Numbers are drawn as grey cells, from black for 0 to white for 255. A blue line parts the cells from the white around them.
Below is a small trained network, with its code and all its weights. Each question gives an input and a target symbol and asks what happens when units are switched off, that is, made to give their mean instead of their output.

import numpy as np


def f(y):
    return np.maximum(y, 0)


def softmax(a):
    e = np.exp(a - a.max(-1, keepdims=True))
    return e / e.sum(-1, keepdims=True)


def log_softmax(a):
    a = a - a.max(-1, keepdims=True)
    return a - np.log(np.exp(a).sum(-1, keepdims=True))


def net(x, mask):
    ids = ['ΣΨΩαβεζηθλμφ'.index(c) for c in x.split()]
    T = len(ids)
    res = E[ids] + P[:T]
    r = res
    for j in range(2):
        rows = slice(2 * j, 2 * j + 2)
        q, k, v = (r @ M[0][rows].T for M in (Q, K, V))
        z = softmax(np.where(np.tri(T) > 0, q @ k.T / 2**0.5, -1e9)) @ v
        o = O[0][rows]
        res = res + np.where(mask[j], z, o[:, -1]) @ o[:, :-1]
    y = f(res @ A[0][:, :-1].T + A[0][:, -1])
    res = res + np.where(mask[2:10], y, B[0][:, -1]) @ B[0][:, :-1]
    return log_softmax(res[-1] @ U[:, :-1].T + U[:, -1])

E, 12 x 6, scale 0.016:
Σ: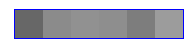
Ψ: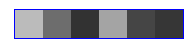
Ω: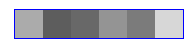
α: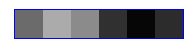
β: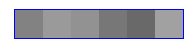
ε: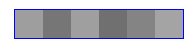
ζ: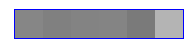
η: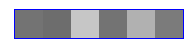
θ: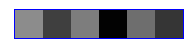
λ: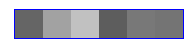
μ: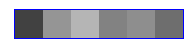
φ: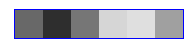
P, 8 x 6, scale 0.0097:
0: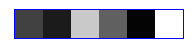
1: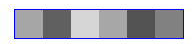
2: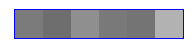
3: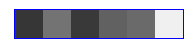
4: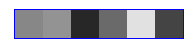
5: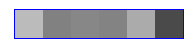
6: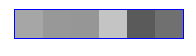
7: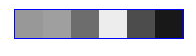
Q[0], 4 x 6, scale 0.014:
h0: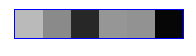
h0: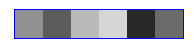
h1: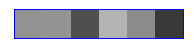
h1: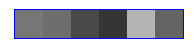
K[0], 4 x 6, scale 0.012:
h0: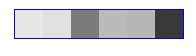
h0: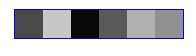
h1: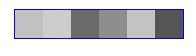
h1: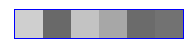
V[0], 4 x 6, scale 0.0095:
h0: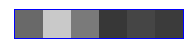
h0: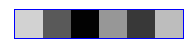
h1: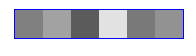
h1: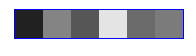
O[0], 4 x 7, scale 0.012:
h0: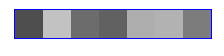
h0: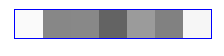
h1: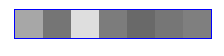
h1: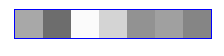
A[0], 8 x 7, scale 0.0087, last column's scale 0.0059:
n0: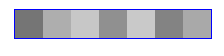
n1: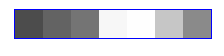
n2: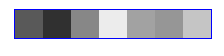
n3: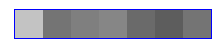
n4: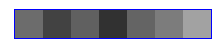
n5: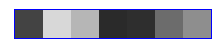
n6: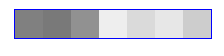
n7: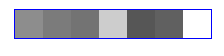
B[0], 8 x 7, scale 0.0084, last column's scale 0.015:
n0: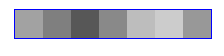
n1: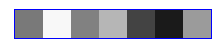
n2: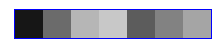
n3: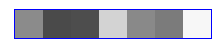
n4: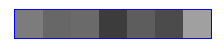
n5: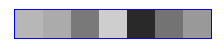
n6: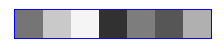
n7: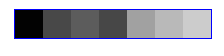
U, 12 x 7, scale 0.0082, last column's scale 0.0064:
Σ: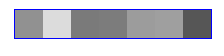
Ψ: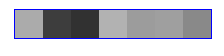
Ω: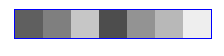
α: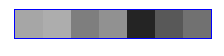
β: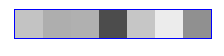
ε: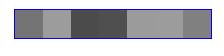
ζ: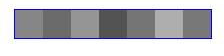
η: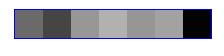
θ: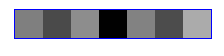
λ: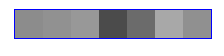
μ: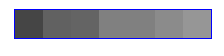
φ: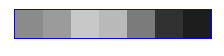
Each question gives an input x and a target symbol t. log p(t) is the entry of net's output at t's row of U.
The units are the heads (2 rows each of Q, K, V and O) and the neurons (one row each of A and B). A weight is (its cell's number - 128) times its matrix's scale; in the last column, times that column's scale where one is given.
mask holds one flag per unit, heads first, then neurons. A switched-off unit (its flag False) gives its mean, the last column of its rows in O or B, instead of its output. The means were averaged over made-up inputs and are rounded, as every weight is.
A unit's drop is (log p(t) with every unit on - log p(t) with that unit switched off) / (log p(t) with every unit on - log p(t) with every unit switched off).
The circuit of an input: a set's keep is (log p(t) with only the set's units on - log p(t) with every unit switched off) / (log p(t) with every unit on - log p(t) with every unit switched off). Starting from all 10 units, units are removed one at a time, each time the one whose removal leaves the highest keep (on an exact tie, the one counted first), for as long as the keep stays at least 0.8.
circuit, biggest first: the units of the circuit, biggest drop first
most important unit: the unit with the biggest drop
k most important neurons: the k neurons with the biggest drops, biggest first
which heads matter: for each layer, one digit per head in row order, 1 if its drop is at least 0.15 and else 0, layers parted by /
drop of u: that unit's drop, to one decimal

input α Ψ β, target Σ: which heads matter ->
10
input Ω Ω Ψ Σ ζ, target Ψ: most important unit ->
h0
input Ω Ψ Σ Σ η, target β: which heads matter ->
00
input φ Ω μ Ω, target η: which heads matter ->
11
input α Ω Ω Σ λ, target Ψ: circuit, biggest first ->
(h0, n6)
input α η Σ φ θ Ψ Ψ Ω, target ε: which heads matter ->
11
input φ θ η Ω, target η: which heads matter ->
11
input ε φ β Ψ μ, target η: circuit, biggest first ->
(h0, h1, n2, n7)
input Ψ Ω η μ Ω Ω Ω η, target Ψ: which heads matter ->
10
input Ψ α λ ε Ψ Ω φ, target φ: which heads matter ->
00
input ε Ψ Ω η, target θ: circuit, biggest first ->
(h1, n3, n4)
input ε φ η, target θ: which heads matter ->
11
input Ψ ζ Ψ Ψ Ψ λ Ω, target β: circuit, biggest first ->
(h0, n6)
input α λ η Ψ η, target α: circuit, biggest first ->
(h0, n1, n7, n5)
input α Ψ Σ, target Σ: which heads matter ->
10
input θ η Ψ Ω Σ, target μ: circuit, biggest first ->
(h0)
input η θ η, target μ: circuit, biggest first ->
(h0, h1)
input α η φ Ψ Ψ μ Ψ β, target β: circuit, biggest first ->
(h0, h1, n0)
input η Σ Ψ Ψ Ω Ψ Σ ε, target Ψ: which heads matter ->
10
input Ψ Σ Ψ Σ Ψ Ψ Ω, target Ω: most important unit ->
n6
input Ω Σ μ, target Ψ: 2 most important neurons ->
(n6, n3)
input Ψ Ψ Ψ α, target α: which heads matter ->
00
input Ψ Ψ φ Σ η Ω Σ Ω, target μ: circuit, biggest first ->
(h0, n7)
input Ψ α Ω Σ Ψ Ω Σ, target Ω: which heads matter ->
11
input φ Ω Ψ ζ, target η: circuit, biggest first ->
(h0, h1, n2)
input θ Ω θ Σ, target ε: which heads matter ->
01
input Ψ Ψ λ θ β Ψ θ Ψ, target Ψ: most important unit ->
n3
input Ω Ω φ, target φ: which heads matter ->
00
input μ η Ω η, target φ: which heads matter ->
10
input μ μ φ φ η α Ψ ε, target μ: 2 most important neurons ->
(n7, n2)
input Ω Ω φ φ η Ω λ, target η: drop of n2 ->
0.1
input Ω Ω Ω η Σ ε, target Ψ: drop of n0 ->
-0.1
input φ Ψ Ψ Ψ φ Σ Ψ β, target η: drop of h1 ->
0.5
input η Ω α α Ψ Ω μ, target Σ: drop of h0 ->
0.9
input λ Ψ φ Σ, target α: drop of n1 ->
0.7
